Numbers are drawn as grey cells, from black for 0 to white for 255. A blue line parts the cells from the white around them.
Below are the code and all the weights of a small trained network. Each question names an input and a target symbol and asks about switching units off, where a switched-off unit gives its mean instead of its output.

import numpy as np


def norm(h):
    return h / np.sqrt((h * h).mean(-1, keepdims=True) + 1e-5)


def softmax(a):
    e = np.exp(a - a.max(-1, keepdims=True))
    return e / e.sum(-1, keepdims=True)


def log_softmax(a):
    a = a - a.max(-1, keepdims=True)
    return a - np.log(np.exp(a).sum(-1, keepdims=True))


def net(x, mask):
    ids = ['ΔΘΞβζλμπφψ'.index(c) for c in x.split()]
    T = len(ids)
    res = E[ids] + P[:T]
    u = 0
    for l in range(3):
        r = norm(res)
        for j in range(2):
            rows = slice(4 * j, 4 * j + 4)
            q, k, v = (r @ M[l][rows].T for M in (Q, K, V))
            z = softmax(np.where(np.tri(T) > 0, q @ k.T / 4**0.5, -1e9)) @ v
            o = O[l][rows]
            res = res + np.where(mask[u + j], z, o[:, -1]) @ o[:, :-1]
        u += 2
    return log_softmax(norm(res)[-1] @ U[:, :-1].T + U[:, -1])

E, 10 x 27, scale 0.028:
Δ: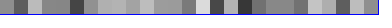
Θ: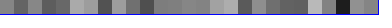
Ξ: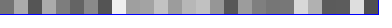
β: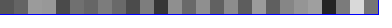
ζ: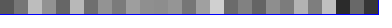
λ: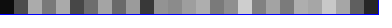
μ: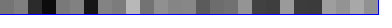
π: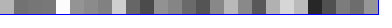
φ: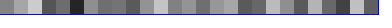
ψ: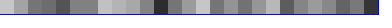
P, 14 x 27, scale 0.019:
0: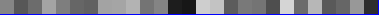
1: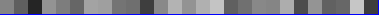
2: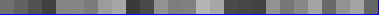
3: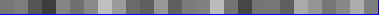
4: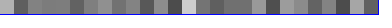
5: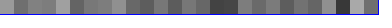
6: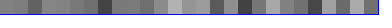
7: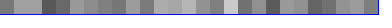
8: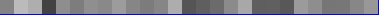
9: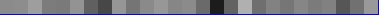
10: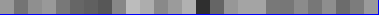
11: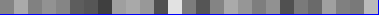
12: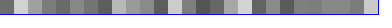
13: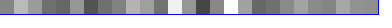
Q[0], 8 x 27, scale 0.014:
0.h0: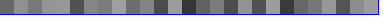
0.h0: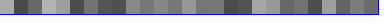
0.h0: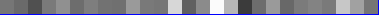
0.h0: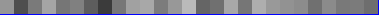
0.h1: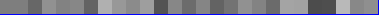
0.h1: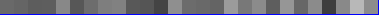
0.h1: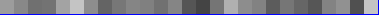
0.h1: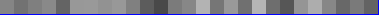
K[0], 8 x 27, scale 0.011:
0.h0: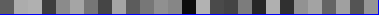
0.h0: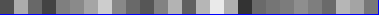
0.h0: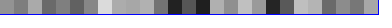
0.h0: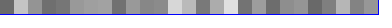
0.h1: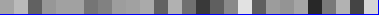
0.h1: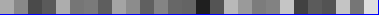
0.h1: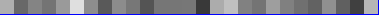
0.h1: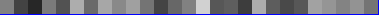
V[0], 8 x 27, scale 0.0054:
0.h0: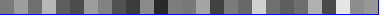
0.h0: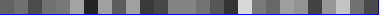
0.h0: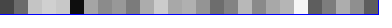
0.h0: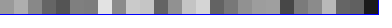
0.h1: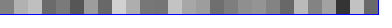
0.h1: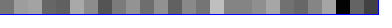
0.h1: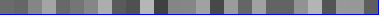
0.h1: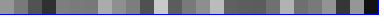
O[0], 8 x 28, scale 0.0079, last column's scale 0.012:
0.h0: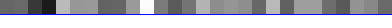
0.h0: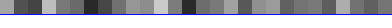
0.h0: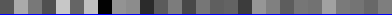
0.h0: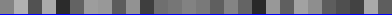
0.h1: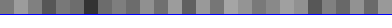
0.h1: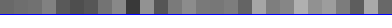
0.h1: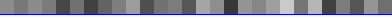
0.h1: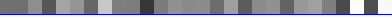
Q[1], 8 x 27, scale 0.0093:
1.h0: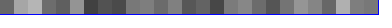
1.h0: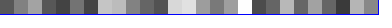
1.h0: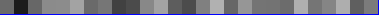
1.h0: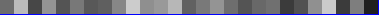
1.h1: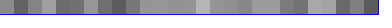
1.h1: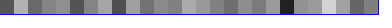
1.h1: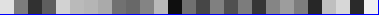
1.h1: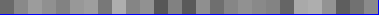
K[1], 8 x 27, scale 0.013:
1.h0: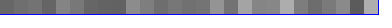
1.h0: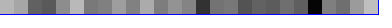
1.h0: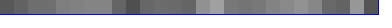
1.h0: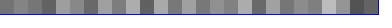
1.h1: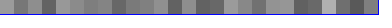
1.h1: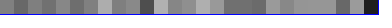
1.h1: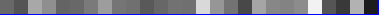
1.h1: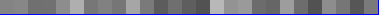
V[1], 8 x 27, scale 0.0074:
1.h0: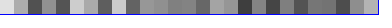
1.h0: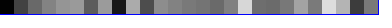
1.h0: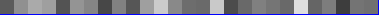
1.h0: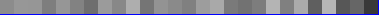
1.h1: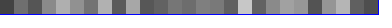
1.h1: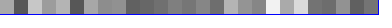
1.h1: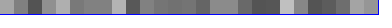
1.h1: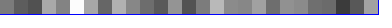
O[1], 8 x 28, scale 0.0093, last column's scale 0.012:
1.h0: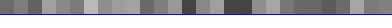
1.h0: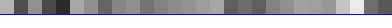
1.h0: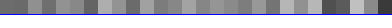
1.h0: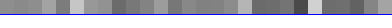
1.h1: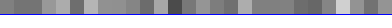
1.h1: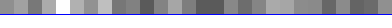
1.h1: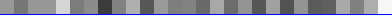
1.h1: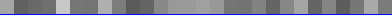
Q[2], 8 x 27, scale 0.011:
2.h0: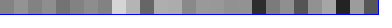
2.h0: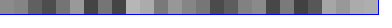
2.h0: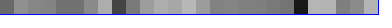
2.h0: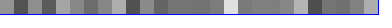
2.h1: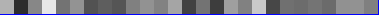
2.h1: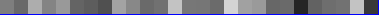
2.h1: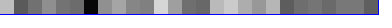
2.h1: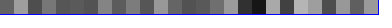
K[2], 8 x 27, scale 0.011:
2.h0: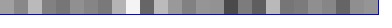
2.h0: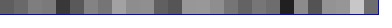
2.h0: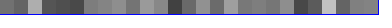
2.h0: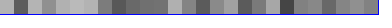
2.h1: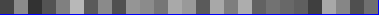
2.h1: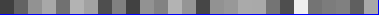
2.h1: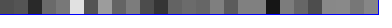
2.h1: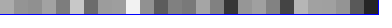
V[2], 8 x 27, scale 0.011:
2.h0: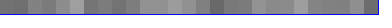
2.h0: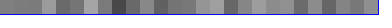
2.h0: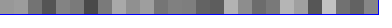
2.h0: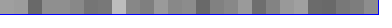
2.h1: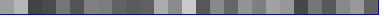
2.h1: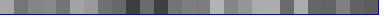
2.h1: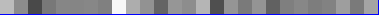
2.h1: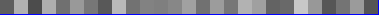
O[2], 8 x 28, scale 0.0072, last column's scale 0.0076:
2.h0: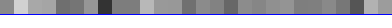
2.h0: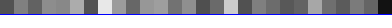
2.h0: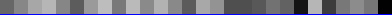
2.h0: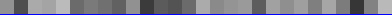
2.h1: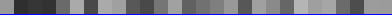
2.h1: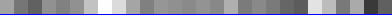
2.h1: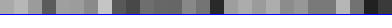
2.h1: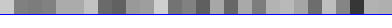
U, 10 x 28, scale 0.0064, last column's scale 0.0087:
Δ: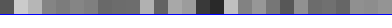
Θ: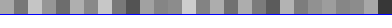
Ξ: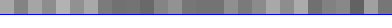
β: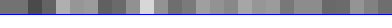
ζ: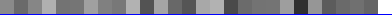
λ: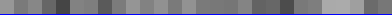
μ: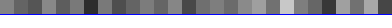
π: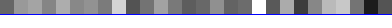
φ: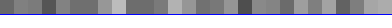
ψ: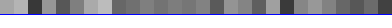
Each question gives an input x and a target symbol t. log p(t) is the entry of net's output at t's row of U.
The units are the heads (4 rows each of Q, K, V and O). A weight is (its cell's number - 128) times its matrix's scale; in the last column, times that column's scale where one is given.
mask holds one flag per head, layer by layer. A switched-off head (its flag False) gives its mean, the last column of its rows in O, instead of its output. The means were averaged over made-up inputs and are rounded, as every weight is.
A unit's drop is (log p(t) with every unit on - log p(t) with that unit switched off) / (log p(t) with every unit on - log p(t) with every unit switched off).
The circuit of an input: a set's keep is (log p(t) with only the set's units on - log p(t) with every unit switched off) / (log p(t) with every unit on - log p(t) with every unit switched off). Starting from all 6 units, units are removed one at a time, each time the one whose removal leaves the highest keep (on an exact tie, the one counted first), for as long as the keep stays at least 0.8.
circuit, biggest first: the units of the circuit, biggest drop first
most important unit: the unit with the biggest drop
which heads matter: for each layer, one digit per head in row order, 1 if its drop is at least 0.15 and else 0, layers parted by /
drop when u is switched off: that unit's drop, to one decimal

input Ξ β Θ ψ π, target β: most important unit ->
0.h0
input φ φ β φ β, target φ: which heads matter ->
10 / 00 / 11
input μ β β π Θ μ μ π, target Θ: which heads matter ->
10 / 00 / 00
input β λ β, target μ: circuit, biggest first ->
0.h1; 1.h0
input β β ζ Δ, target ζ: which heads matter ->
01 / 10 / 11
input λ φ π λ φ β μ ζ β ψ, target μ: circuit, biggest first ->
0.h0; 2.h1
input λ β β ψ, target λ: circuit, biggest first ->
0.h0; 1.h0
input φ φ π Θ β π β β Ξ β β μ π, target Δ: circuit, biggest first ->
1.h1; 0.h1
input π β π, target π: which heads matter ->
10 / 00 / 00
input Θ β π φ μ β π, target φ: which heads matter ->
10 / 01 / 01
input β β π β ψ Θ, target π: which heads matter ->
10 / 00 / 01
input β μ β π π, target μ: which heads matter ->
10 / 00 / 01
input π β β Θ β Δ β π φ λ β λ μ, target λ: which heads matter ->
10 / 10 / 00
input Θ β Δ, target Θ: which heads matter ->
10 / 00 / 00
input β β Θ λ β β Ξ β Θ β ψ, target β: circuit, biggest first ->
0.h0
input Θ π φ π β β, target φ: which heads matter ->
10 / 00 / 01
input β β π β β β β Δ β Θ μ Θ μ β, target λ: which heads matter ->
00 / 11 / 00
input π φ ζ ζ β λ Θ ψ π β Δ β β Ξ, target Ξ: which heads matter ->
00 / 01 / 10
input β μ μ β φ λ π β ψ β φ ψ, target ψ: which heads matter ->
10 / 00 / 01
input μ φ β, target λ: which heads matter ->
01 / 11 / 00
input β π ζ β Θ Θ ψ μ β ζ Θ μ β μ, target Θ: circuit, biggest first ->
0.h0
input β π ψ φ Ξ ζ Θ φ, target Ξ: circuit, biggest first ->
2.h1; 0.h0
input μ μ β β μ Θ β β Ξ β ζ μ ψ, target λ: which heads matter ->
00 / 11 / 00
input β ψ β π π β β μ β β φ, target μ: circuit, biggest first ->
0.h0; 2.h1
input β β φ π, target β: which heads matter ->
11 / 00 / 00
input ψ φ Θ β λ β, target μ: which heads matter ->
01 / 10 / 00
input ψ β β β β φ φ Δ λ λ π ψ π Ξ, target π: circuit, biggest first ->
0.h0
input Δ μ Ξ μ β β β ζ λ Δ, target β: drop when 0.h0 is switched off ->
1.2
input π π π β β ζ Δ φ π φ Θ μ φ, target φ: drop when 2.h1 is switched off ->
0.5
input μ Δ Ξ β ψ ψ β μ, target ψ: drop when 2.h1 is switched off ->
0.2
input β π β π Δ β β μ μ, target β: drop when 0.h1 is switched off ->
0.1
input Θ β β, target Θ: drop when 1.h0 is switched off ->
-0.1
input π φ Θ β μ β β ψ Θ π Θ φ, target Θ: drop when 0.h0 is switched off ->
1.0
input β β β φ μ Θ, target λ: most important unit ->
1.h1
